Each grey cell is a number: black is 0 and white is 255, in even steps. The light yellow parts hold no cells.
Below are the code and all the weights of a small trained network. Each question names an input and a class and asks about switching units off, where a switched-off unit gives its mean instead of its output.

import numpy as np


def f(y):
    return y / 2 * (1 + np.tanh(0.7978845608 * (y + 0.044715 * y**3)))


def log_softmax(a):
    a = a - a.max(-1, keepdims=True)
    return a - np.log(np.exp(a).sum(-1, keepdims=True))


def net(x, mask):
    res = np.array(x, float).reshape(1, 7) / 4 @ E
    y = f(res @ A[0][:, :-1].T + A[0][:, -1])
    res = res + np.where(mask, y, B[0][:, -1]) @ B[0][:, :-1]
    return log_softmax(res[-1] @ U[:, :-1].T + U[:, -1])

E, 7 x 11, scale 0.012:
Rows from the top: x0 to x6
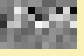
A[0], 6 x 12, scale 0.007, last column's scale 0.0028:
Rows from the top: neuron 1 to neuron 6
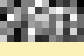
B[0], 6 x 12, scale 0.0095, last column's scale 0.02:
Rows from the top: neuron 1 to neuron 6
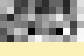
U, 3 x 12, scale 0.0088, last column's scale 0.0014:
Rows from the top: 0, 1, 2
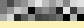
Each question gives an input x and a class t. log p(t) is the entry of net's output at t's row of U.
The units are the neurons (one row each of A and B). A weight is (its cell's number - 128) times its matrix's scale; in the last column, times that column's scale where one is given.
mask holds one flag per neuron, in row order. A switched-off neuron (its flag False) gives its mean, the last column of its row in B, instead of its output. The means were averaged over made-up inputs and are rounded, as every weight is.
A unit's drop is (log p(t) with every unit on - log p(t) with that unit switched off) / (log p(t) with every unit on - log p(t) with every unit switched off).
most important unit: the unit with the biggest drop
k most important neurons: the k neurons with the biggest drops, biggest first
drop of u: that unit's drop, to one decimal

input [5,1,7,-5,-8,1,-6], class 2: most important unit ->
neuron 2
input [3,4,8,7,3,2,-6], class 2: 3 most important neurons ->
(neuron 2; neuron 6; neuron 5)
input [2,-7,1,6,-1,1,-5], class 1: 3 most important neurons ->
(neuron 5; neuron 6; neuron 4)
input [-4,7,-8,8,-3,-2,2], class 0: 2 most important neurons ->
(neuron 5; neuron 3)
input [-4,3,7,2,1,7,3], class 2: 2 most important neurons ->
(neuron 5; neuron 2)
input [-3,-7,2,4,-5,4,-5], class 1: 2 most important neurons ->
(neuron 5; neuron 6)
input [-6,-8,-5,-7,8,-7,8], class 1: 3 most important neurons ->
(neuron 5; neuron 3; neuron 4)
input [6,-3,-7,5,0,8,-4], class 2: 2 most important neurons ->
(neuron 1; neuron 6)
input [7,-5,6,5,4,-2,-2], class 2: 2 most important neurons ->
(neuron 2; neuron 6)
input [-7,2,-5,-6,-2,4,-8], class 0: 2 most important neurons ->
(neuron 6; neuron 2)
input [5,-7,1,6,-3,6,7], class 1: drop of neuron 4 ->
0.1
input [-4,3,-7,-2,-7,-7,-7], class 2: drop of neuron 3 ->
0.0
